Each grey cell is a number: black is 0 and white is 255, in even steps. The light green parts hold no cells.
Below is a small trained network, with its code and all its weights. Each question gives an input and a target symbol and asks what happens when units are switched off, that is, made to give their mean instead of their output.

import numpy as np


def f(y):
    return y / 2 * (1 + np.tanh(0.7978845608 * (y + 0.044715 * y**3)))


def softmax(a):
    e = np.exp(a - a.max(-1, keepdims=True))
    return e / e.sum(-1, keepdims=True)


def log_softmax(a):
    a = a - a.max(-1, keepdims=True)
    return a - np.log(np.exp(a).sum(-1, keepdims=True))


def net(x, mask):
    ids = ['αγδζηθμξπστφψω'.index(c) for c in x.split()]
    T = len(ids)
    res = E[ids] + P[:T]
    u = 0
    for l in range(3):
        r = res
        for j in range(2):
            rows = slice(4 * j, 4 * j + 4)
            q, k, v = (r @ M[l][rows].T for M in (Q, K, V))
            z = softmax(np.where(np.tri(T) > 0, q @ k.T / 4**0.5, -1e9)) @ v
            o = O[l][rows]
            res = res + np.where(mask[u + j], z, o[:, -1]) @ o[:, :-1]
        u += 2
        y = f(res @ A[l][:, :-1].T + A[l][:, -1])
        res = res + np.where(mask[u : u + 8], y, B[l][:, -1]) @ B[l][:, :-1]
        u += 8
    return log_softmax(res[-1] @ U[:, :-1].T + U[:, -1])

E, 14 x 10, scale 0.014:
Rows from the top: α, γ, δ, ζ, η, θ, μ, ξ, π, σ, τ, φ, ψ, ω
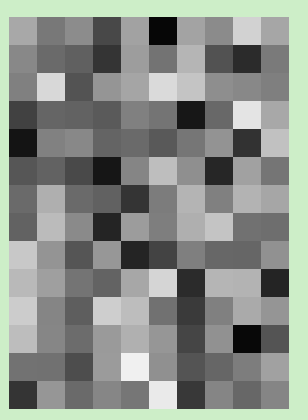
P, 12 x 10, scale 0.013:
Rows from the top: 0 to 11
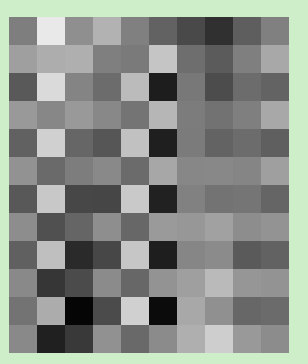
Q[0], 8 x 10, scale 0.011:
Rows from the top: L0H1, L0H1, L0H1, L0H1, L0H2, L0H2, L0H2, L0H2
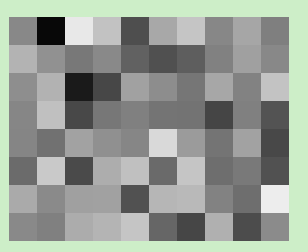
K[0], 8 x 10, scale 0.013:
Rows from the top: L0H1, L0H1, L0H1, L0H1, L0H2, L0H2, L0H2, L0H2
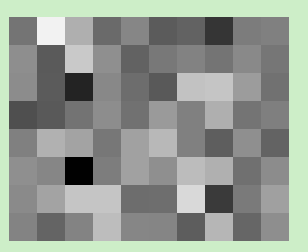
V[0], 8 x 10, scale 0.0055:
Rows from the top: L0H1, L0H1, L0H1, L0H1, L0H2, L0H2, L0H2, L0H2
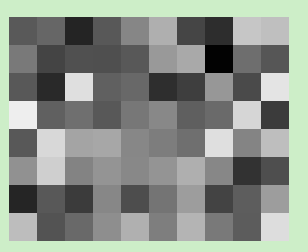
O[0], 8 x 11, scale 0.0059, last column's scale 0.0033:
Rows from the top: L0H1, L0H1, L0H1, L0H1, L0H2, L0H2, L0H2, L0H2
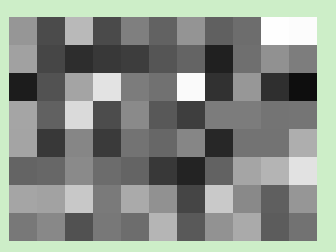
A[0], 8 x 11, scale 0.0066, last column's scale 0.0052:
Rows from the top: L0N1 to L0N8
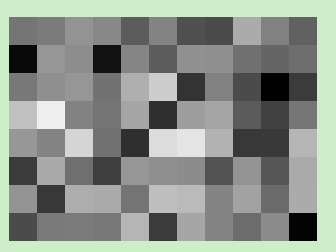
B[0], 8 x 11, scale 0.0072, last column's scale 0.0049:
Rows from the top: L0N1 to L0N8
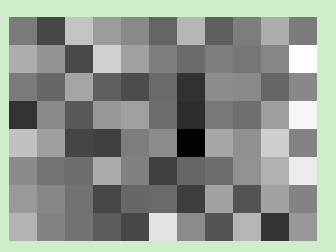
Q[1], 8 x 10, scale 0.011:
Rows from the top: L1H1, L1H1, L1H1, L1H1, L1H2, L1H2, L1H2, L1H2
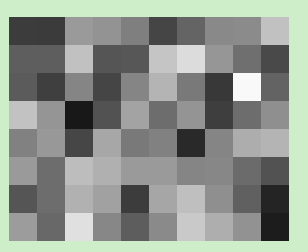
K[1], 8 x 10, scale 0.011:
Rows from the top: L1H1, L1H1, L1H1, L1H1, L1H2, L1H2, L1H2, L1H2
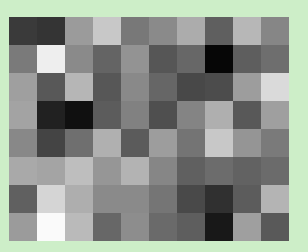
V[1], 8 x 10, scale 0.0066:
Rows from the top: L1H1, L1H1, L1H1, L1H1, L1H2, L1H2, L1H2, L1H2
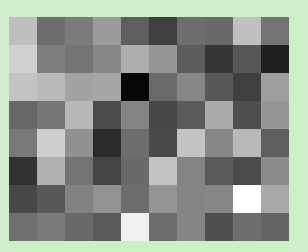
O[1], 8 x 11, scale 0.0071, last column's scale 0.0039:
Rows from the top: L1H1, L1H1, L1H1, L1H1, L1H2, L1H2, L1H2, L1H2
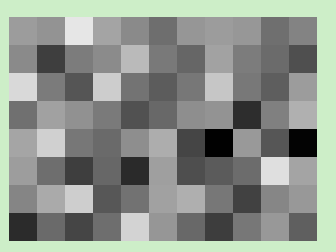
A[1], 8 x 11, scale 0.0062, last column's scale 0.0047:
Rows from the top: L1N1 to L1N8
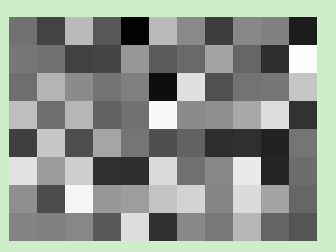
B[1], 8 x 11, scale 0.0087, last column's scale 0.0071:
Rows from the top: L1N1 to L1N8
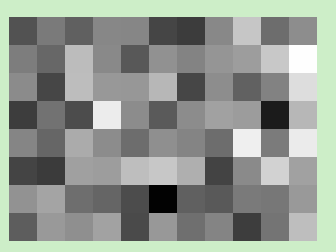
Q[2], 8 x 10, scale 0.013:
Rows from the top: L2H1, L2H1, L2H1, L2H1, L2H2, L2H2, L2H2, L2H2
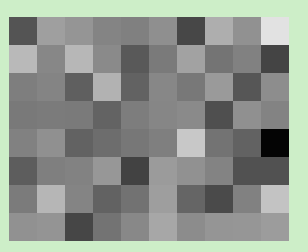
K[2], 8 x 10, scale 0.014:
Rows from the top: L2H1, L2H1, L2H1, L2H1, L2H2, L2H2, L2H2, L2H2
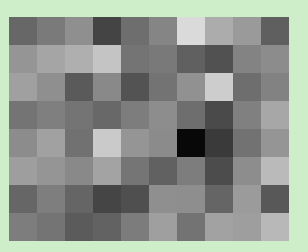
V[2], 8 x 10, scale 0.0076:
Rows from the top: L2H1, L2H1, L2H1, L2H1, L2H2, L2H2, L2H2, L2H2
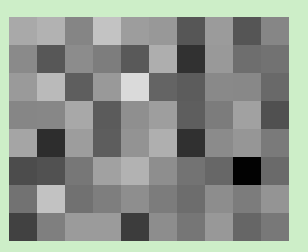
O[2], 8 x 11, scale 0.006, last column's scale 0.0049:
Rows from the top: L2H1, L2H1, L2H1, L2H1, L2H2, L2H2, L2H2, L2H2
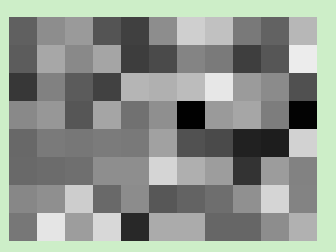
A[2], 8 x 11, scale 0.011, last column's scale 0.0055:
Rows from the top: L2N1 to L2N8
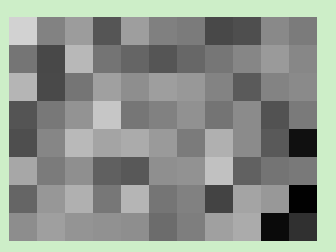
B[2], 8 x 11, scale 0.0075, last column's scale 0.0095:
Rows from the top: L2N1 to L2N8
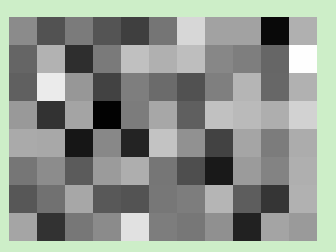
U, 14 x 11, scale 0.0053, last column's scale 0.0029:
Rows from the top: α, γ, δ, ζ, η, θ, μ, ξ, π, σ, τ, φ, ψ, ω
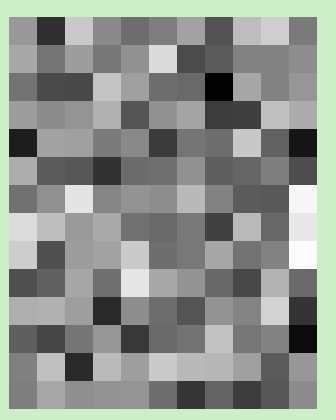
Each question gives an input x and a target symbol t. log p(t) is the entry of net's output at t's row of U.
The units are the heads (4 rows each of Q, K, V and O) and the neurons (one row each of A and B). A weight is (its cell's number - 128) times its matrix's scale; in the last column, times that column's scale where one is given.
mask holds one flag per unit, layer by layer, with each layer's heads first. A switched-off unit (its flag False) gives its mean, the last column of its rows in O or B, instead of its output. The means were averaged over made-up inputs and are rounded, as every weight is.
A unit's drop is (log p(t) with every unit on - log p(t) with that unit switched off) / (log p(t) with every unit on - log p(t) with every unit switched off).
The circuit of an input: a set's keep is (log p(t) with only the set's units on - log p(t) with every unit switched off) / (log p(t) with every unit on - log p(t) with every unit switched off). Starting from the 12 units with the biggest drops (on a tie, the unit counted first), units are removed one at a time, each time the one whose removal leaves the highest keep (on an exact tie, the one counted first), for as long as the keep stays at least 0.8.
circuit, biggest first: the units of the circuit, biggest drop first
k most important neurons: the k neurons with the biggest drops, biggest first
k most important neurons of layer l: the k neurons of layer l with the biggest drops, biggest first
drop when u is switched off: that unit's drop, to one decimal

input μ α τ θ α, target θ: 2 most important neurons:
(L2N1; L0N8)
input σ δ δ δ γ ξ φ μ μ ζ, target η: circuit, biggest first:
(L1H1; L1N1; L2H2; L0N2)
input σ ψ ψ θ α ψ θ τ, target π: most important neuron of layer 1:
(L1N7)
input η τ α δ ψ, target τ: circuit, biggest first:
(L0H1; L1N4; L2H2)
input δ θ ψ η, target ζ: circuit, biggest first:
(L1H2; L2H2; L2H1)
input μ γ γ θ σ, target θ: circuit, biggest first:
(L0H1; L2N1; L1H2)
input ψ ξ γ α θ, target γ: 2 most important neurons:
(L1N3; L2N5)
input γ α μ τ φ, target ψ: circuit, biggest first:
(L1H2; L2N5; L2H1)
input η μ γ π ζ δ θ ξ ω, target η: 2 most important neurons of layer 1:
(L1N5; L1N3)
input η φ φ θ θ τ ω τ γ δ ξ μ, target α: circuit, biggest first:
(L1N6; L1H2; L0N4; L1H1)
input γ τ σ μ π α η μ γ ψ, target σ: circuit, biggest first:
(L1H2; L1H1)
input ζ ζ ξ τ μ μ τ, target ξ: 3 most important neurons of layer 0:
(L0N2; L0N6; L0N4)
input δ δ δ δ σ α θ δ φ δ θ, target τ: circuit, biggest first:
(L0H1; L0H2; L2H2)
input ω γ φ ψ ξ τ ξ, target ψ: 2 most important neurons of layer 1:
(L1N2; L1N3)
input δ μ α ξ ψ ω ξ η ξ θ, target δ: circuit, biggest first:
(L1H1; L2H1; L0H2)
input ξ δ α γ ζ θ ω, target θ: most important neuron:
(L2N1)
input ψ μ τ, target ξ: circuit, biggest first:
(L1H2; L2H2)
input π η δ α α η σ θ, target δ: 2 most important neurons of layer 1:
(L1N1; L1N4)
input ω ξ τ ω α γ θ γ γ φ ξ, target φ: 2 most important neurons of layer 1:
(L1N8; L1N2)
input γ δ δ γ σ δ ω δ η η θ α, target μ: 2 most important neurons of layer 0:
(L0N2; L0N4)
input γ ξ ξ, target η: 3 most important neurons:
(L1N5; L0N4; L2N7)
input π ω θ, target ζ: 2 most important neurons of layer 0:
(L0N2; L0N6)
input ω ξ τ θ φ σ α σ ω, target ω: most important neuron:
(L0N3)
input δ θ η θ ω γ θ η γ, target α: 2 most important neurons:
(L1N5; L2N4)
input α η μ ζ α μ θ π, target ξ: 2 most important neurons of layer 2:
(L2N3; L2N6)
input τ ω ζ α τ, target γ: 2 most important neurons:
(L1N3; L2N5)
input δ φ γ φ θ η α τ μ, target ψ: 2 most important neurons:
(L2N5; L0N4)
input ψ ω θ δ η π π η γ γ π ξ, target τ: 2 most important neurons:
(L0N5; L1N3)
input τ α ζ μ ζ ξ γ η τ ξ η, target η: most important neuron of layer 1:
(L1N5)
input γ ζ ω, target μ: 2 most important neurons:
(L2N7; L2N1)
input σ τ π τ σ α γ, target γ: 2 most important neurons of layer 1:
(L1N3; L1N5)
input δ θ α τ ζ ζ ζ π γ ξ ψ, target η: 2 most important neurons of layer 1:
(L1N5; L1N3)
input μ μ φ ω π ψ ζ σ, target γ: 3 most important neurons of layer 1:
(L1N6; L1N4; L1N7)
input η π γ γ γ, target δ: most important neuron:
(L0N2)
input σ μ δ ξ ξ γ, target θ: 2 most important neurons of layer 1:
(L1N4; L1N8)
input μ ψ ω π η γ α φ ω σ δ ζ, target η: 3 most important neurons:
(L1N7; L0N2; L1N1)
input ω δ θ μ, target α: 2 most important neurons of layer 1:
(L1N6; L1N4)
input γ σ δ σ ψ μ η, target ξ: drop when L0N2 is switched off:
0.2
